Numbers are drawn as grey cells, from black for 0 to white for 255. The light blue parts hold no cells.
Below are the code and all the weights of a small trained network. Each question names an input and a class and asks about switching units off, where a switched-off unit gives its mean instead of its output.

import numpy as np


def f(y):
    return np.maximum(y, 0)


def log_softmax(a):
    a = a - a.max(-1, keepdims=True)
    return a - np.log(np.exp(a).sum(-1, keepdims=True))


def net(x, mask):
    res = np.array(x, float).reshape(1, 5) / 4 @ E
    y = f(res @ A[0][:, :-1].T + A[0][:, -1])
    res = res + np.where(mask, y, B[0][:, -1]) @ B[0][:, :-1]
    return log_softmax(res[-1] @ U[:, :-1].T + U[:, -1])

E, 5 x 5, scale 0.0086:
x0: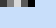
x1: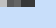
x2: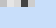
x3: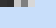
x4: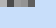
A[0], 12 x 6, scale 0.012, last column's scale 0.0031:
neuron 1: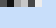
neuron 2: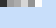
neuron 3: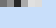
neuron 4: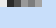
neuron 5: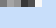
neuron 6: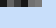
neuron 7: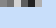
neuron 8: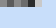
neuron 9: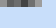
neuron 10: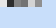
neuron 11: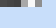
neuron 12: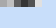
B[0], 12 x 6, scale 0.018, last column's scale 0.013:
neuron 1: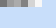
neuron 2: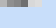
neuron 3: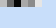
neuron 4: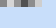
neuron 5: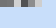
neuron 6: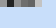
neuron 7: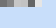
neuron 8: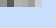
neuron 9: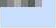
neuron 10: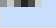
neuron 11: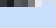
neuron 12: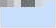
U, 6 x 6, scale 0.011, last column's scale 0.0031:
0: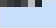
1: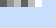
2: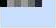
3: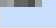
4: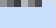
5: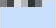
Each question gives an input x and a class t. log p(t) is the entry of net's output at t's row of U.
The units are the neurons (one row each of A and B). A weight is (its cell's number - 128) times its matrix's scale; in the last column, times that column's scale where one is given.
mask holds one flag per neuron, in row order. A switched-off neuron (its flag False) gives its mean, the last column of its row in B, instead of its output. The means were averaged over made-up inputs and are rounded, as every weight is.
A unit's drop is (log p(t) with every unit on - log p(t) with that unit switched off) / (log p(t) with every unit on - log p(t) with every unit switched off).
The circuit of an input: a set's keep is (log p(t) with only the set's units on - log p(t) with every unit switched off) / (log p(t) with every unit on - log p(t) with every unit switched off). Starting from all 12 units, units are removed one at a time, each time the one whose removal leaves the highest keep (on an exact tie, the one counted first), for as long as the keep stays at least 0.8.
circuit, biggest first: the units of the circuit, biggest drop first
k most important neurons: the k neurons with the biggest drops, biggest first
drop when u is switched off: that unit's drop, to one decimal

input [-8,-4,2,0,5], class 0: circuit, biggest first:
neuron 11
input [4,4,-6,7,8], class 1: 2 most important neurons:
neuron 1; neuron 4
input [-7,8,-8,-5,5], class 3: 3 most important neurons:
neuron 10; neuron 5; neuron 2
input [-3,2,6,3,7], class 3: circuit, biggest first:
neuron 10; neuron 1
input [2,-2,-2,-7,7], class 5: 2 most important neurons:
neuron 2; neuron 7
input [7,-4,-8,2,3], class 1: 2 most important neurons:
neuron 1; neuron 2
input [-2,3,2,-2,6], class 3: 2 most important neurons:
neuron 1; neuron 10
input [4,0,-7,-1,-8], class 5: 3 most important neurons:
neuron 6; neuron 4; neuron 10
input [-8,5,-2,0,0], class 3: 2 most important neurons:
neuron 10; neuron 4
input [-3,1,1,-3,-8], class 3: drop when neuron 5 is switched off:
-0.1
